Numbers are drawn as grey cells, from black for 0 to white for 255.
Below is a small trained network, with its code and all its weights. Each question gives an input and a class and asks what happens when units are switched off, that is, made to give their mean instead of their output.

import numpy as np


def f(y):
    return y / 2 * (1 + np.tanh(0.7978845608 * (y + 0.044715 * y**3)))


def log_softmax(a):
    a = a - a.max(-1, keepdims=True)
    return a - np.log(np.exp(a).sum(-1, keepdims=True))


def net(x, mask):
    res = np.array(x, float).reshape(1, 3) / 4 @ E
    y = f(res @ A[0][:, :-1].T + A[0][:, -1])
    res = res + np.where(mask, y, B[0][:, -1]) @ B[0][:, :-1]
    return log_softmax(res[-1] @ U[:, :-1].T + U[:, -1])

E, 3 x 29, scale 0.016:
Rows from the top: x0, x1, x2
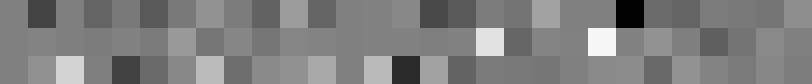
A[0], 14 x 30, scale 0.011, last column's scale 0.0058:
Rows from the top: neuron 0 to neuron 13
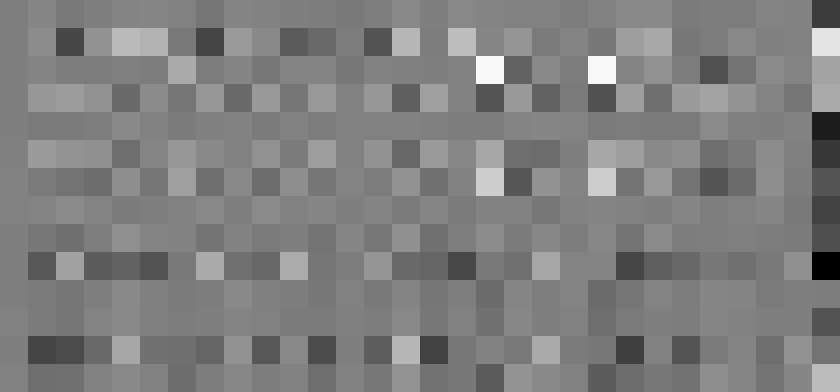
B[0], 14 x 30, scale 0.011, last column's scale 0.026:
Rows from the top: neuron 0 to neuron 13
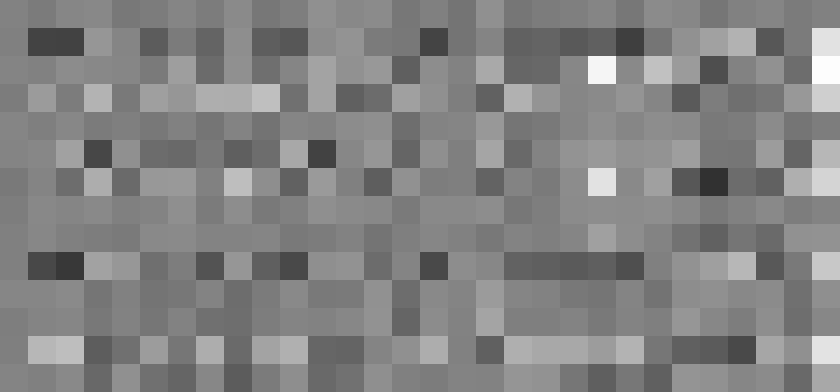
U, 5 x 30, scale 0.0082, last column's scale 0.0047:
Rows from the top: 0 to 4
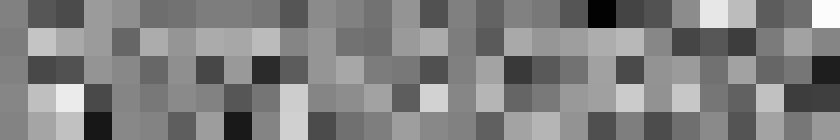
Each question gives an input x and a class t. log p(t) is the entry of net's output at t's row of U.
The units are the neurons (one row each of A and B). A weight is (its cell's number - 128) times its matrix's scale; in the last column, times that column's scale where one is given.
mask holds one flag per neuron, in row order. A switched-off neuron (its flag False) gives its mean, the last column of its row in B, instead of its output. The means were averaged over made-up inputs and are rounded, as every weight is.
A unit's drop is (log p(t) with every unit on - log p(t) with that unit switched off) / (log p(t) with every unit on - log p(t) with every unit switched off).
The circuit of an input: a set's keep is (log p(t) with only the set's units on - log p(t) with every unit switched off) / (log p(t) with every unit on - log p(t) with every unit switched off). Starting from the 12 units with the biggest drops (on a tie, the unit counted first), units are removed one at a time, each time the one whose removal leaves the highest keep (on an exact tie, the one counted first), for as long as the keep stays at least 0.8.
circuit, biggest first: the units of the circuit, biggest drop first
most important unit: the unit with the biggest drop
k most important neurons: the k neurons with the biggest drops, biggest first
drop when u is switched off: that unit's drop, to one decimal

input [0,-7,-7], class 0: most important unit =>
neuron 1
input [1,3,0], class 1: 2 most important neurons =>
neuron 1; neuron 9
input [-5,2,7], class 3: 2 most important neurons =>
neuron 5; neuron 6
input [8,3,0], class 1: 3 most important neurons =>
neuron 12; neuron 1; neuron 6
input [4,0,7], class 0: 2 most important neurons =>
neuron 2; neuron 6
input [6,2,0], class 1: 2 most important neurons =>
neuron 12; neuron 1
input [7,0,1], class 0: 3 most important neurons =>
neuron 9; neuron 2; neuron 5
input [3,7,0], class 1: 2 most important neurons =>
neuron 1; neuron 6
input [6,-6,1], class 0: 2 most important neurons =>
neuron 9; neuron 5
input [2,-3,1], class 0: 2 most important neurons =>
neuron 12; neuron 2
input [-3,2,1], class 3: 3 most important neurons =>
neuron 9; neuron 1; neuron 6
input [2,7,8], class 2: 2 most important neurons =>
neuron 9; neuron 12
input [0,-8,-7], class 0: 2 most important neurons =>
neuron 1; neuron 5
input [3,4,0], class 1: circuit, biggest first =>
neuron 1
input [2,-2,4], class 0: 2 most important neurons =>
neuron 2; neuron 12
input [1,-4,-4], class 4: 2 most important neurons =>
neuron 12; neuron 9
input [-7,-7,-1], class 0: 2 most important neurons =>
neuron 1; neuron 12
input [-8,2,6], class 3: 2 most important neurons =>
neuron 5; neuron 6
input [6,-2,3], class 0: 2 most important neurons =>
neuron 9; neuron 2
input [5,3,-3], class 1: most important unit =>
neuron 12
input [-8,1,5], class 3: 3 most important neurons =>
neuron 5; neuron 6; neuron 12
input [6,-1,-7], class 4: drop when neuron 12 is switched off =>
1.1
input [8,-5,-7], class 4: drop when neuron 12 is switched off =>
1.6
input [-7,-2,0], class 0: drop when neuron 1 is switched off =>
0.3
